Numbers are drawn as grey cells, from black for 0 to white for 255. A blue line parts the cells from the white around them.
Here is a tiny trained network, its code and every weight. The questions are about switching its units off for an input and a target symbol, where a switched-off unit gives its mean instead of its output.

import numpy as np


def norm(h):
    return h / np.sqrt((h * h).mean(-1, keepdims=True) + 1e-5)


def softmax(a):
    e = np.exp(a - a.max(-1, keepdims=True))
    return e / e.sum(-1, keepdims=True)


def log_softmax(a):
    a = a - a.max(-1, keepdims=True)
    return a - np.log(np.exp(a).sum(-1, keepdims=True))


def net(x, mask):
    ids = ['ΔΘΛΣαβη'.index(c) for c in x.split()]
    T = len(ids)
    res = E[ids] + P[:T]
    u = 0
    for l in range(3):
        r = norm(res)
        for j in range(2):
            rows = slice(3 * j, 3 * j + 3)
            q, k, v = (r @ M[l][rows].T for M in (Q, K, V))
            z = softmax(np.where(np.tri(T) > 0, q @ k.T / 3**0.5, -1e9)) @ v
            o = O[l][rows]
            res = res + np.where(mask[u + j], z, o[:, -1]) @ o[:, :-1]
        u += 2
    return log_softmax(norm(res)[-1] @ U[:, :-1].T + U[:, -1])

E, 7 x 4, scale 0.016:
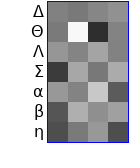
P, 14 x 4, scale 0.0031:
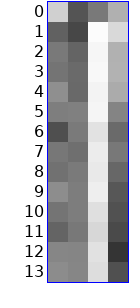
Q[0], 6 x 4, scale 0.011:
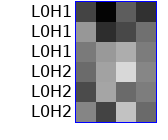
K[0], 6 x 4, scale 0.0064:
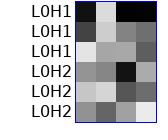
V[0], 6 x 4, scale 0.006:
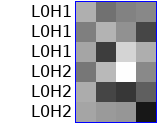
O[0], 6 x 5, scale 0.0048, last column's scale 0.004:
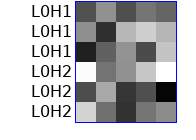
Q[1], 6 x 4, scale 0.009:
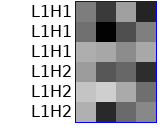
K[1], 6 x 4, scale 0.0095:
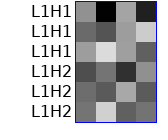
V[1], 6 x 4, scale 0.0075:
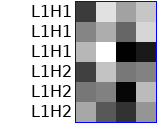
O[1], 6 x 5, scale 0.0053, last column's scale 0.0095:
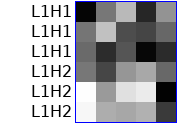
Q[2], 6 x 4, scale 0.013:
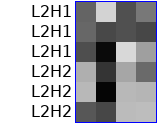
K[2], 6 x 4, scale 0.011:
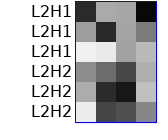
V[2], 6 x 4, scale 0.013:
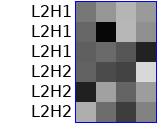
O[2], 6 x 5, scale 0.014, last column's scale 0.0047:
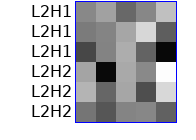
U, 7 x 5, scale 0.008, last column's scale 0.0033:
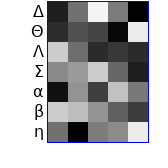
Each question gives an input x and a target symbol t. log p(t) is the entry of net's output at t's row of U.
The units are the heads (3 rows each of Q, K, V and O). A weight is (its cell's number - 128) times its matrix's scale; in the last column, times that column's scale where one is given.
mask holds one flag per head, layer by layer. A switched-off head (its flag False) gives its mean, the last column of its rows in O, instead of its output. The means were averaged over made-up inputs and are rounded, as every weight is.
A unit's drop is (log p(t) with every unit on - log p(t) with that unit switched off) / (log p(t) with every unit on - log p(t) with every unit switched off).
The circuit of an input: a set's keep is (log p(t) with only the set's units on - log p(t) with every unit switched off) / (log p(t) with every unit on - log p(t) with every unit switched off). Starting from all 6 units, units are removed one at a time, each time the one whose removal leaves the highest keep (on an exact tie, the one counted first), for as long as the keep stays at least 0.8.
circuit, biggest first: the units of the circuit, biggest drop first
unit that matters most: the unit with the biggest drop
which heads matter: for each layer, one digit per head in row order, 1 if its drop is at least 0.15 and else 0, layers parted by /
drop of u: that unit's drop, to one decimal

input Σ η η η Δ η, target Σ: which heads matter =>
01 / 10 / 01
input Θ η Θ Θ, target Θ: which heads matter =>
00 / 10 / 00
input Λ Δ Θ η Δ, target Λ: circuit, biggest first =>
L2H1; L1H2
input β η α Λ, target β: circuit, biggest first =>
L2H2
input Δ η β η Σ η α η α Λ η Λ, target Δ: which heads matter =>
11 / 01 / 10
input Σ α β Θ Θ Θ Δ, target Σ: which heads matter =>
01 / 11 / 11
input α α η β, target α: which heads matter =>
01 / 00 / 01
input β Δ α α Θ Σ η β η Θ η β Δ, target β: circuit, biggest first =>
L2H2; L1H1
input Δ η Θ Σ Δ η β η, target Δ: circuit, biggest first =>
L0H2; L1H1; L2H1
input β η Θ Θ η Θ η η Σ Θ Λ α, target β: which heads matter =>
00 / 11 / 11
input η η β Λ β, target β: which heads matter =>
01 / 10 / 11
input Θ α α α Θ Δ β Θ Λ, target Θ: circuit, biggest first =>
L1H2; L0H1; L2H1; L1H1
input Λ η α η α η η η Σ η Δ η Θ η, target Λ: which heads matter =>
10 / 11 / 10
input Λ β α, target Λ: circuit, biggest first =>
L2H1; L1H1; L1H2
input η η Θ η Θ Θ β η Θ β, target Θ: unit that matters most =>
L1H1
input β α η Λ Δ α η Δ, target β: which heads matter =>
00 / 00 / 01
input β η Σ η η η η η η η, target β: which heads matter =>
00 / 00 / 11
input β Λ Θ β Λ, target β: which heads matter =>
00 / 10 / 11
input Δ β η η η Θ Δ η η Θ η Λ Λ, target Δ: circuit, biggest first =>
L0H2; L0H1; L2H1; L1H1
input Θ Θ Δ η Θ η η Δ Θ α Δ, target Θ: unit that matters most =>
L0H1
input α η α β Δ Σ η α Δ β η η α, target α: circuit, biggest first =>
L0H2; L2H2; L1H1
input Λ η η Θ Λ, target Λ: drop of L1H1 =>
1.0
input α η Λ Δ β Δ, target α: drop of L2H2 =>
0.5
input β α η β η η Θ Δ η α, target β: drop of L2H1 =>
0.2
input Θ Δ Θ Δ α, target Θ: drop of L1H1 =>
0.3
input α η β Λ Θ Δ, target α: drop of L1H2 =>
0.0
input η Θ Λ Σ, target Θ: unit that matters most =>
L0H1
